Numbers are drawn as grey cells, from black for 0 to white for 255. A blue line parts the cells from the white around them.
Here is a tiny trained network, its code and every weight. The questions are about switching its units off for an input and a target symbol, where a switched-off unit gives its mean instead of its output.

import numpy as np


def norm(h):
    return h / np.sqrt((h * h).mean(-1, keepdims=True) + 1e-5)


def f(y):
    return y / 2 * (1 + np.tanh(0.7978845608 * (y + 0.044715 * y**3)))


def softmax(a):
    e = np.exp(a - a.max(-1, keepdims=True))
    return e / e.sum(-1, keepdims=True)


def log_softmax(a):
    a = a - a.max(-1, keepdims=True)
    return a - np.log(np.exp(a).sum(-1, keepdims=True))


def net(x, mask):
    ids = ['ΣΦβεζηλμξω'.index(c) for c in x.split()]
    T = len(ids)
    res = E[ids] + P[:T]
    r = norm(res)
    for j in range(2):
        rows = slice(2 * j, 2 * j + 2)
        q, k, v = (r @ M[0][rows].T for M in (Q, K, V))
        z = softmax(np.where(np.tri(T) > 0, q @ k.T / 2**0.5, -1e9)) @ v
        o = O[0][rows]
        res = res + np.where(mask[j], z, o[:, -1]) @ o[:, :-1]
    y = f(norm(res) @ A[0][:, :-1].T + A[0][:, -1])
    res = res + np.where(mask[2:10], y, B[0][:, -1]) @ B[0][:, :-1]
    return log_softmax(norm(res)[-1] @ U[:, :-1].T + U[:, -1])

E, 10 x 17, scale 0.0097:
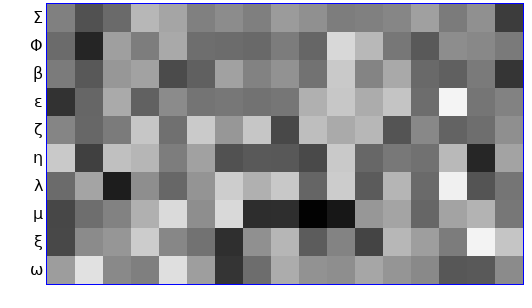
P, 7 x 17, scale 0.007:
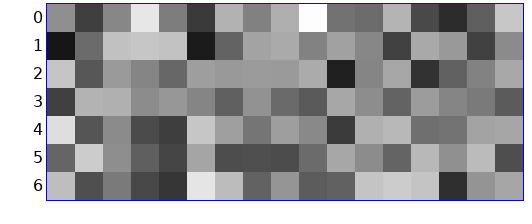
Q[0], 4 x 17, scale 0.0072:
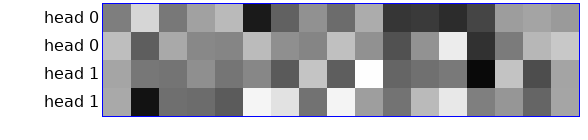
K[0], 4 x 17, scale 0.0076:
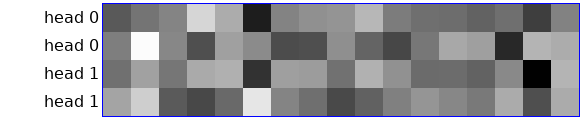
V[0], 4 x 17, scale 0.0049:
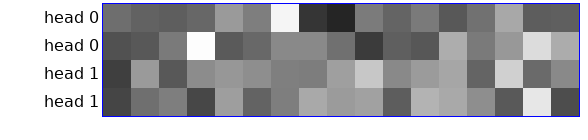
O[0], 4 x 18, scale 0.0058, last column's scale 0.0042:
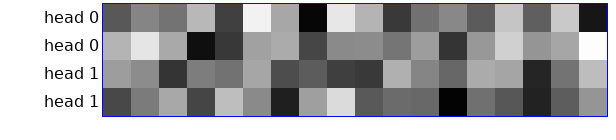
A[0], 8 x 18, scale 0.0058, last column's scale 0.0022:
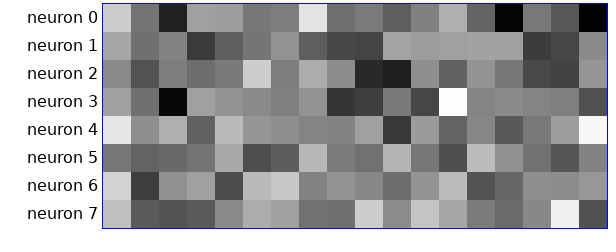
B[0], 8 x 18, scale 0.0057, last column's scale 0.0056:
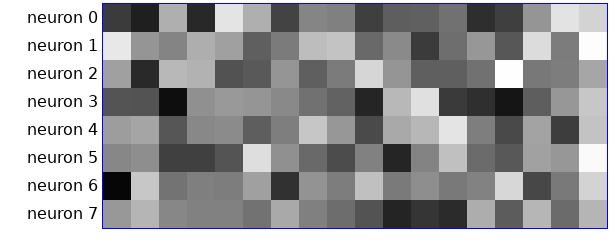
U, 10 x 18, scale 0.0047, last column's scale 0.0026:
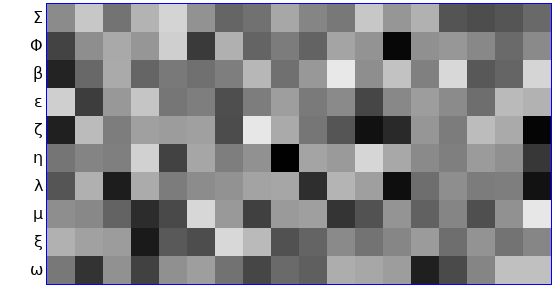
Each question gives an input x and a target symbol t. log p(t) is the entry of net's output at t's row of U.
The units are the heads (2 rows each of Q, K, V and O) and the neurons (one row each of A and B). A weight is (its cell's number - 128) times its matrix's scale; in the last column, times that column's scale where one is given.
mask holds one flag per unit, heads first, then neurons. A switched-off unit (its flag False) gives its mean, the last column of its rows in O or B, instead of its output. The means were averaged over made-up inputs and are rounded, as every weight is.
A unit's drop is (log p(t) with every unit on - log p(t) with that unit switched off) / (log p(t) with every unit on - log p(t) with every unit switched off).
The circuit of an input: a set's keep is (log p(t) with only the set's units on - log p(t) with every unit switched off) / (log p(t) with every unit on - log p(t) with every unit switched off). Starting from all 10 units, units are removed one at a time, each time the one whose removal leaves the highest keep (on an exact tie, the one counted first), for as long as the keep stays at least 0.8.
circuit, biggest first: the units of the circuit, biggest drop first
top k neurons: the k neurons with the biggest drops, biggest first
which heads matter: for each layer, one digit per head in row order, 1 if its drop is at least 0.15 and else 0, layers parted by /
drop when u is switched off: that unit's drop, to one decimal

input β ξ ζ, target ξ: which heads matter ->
10
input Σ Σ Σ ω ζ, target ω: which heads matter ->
10
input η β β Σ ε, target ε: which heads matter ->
11
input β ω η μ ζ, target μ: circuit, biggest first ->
[head 0]
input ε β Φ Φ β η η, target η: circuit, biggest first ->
[head 1; neuron 6]
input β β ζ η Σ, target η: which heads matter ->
01
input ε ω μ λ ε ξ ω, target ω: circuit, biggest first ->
[head 0; neuron 0]
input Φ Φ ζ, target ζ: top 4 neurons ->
[neuron 7; neuron 6; neuron 0; neuron 5]
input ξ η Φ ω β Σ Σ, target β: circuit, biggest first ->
[neuron 2; neuron 6; neuron 5]
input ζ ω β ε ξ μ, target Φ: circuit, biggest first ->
[neuron 5; head 1; neuron 2]
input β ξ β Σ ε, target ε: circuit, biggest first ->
[head 1; neuron 1; head 0; neuron 2]
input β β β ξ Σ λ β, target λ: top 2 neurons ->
[neuron 3; neuron 6]
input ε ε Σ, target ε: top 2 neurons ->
[neuron 2; neuron 1]
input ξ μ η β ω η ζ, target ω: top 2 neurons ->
[neuron 0; neuron 3]
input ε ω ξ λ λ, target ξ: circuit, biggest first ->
[head 0]
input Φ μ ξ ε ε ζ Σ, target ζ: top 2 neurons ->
[neuron 6; neuron 7]
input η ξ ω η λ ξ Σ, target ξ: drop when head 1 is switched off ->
-0.1
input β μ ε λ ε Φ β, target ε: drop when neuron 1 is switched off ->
0.4
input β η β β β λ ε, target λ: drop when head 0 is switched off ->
0.3
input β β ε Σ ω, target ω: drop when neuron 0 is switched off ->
0.4
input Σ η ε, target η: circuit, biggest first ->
[head 1]
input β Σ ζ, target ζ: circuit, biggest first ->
[neuron 7; neuron 6]
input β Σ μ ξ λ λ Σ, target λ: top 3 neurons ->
[neuron 3; neuron 6; neuron 5]
